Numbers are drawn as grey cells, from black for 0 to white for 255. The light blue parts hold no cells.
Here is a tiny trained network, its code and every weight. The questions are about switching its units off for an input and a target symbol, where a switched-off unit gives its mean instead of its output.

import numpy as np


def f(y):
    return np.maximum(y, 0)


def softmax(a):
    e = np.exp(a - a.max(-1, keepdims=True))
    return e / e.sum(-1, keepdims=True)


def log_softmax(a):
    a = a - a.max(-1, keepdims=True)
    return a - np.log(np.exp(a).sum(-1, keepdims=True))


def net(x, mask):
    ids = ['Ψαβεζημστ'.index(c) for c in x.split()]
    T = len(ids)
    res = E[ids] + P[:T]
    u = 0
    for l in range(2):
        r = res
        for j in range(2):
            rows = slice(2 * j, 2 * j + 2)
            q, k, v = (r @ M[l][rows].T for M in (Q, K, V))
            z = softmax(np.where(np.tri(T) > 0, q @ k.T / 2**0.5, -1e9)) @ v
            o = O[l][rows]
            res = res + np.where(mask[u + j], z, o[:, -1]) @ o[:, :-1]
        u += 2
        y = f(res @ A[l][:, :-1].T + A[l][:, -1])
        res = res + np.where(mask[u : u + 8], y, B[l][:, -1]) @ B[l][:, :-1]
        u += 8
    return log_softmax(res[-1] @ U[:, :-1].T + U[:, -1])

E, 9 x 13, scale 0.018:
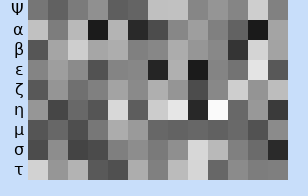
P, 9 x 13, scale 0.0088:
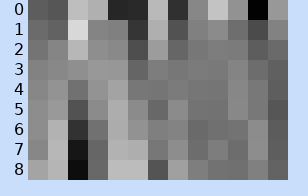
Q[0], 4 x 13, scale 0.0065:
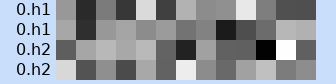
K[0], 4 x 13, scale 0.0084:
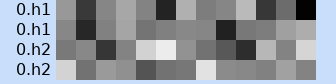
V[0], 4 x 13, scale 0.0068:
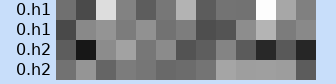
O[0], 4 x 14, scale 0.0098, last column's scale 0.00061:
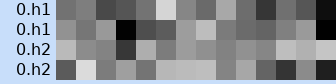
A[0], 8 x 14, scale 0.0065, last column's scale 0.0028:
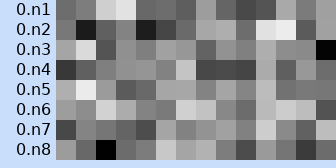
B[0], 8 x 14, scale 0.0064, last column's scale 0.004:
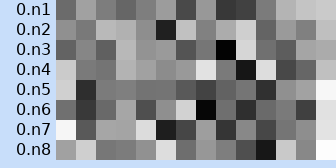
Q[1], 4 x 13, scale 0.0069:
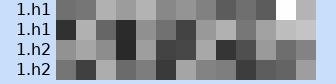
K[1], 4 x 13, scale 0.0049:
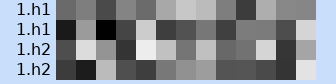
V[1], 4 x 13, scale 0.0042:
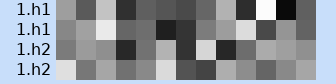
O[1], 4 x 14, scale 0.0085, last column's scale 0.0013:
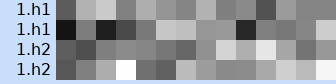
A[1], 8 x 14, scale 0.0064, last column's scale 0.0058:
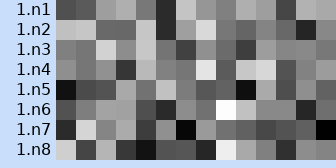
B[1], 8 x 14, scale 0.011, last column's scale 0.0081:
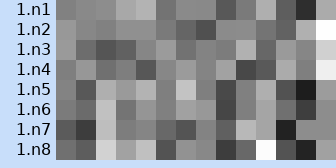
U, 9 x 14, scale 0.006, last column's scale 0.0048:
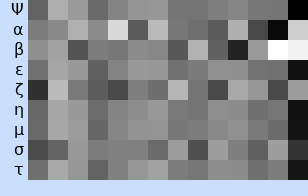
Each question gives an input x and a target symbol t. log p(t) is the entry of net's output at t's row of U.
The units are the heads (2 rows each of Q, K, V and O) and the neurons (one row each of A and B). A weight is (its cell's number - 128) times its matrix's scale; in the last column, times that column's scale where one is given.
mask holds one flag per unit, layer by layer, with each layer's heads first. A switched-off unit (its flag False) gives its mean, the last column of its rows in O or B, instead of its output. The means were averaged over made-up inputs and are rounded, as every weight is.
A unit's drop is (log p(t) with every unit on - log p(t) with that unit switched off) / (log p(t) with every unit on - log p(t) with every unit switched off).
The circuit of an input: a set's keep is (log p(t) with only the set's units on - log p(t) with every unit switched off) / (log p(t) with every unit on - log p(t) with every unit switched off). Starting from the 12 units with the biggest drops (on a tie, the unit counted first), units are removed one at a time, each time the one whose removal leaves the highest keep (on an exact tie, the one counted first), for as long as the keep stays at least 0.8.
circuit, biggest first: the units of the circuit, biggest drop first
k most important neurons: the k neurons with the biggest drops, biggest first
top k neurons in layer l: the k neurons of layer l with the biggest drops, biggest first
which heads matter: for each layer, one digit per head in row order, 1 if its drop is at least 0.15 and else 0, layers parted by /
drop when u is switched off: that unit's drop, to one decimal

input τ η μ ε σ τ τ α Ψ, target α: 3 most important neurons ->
[0.n2; 0.n5; 1.n1]
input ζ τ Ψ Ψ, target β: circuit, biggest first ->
[0.h1; 1.n8]
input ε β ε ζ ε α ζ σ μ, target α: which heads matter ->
01 / 00
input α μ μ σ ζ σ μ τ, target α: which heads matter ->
10 / 10
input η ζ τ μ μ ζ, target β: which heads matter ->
10 / 10
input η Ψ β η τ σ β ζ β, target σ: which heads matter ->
01 / 00
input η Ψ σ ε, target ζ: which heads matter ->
00 / 11
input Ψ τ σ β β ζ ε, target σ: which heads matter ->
01 / 00
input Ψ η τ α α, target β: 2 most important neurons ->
[0.n6; 0.n5]
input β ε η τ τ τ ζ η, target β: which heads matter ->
00 / 00
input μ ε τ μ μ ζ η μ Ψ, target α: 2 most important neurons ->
[0.n2; 1.n1]
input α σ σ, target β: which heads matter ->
01 / 11
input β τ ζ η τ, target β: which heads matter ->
10 / 11
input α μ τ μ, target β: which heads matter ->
01 / 10
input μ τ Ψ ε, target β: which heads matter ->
01 / 00
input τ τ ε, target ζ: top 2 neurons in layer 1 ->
[1.n2; 1.n4]
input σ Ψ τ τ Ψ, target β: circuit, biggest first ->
[0.h1; 1.n8; 1.n1]
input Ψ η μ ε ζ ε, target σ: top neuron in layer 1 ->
[1.n7]
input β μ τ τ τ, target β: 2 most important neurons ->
[0.n5; 1.n8]
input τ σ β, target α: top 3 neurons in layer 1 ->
[1.n5; 1.n4; 1.n2]
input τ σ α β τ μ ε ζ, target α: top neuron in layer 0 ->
[0.n6]
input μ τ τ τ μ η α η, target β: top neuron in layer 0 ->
[0.n8]
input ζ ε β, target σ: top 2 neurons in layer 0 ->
[0.n1; 0.n4]
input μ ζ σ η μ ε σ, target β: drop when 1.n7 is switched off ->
0.0
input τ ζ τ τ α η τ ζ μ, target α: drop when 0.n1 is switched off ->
0.1
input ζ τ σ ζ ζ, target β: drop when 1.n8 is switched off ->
0.1
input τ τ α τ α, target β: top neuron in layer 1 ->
[1.n8]
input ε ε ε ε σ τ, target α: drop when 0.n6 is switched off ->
0.3
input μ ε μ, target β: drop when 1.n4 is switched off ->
0.2
